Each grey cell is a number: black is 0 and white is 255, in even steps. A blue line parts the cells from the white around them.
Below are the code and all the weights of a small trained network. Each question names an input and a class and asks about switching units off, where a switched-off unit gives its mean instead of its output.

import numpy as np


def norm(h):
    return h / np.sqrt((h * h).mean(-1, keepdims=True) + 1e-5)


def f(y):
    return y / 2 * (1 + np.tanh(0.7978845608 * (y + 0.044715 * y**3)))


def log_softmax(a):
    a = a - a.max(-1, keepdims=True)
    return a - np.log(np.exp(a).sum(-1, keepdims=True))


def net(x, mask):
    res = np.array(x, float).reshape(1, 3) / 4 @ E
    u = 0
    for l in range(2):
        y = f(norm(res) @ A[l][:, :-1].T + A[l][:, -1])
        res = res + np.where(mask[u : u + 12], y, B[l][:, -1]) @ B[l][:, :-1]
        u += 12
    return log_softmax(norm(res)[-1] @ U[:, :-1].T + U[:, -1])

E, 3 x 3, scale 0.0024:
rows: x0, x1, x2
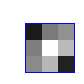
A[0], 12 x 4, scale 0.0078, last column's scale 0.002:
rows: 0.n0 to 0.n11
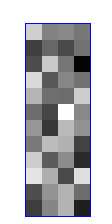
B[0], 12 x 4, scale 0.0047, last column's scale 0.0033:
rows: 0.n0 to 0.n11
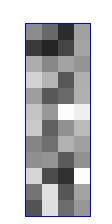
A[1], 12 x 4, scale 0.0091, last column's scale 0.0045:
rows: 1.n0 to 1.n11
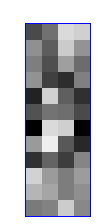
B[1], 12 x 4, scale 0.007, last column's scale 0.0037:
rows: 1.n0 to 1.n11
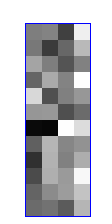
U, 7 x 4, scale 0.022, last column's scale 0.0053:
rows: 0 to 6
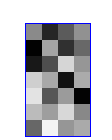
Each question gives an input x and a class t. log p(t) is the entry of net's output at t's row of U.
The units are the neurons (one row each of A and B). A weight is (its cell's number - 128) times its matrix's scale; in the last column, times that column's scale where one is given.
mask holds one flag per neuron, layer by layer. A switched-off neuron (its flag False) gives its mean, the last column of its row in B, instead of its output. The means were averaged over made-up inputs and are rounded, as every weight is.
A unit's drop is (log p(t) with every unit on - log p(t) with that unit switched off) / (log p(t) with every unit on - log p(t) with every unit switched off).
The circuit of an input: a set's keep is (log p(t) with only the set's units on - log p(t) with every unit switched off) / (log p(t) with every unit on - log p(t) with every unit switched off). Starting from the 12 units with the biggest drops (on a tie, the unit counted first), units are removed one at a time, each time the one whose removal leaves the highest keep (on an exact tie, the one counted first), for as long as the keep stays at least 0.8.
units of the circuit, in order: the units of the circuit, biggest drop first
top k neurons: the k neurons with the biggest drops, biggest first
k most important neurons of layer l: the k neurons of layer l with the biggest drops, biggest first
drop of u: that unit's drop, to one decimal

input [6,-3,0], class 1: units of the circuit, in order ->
[0.n1 1.n8]
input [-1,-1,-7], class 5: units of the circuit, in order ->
[0.n5]
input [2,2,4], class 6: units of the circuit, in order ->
[1.n6 1.n0]
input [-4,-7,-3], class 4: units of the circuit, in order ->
[1.n0 0.n3 1.n6]
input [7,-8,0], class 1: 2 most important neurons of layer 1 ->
[1.n6 1.n8]
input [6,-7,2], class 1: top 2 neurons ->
[1.n6 1.n8]
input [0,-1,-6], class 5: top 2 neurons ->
[0.n5 1.n6]
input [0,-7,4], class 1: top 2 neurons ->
[1.n8 1.n3]
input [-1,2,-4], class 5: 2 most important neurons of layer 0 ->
[0.n5 0.n6]
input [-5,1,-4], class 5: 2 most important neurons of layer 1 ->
[1.n9 1.n0]
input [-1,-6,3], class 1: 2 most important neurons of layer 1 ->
[1.n3 1.n8]
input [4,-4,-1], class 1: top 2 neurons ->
[0.n1 1.n8]
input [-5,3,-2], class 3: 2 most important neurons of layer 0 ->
[0.n9 0.n0]
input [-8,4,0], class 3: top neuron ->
[0.n9]
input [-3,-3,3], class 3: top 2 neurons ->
[0.n9 1.n6]
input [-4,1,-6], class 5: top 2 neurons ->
[1.n9 0.n3]
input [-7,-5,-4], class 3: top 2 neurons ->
[1.n6 0.n3]
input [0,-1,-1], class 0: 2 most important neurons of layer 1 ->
[1.n1 1.n3]
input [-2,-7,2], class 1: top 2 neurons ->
[0.n5 1.n3]
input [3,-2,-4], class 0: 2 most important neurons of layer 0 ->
[0.n6 0.n1]
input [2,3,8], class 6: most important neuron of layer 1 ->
[1.n6]
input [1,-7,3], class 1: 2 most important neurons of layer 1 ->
[1.n8 1.n6]
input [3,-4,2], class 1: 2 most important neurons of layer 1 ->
[1.n6 1.n8]
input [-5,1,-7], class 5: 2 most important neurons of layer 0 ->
[0.n3 0.n1]
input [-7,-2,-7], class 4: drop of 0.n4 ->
0.1
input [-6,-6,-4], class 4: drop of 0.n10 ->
0.1
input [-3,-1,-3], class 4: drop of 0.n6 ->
0.3
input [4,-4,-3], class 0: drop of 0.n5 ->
0.2
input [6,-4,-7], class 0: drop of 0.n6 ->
0.3
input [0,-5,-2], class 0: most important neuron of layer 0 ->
[0.n9]
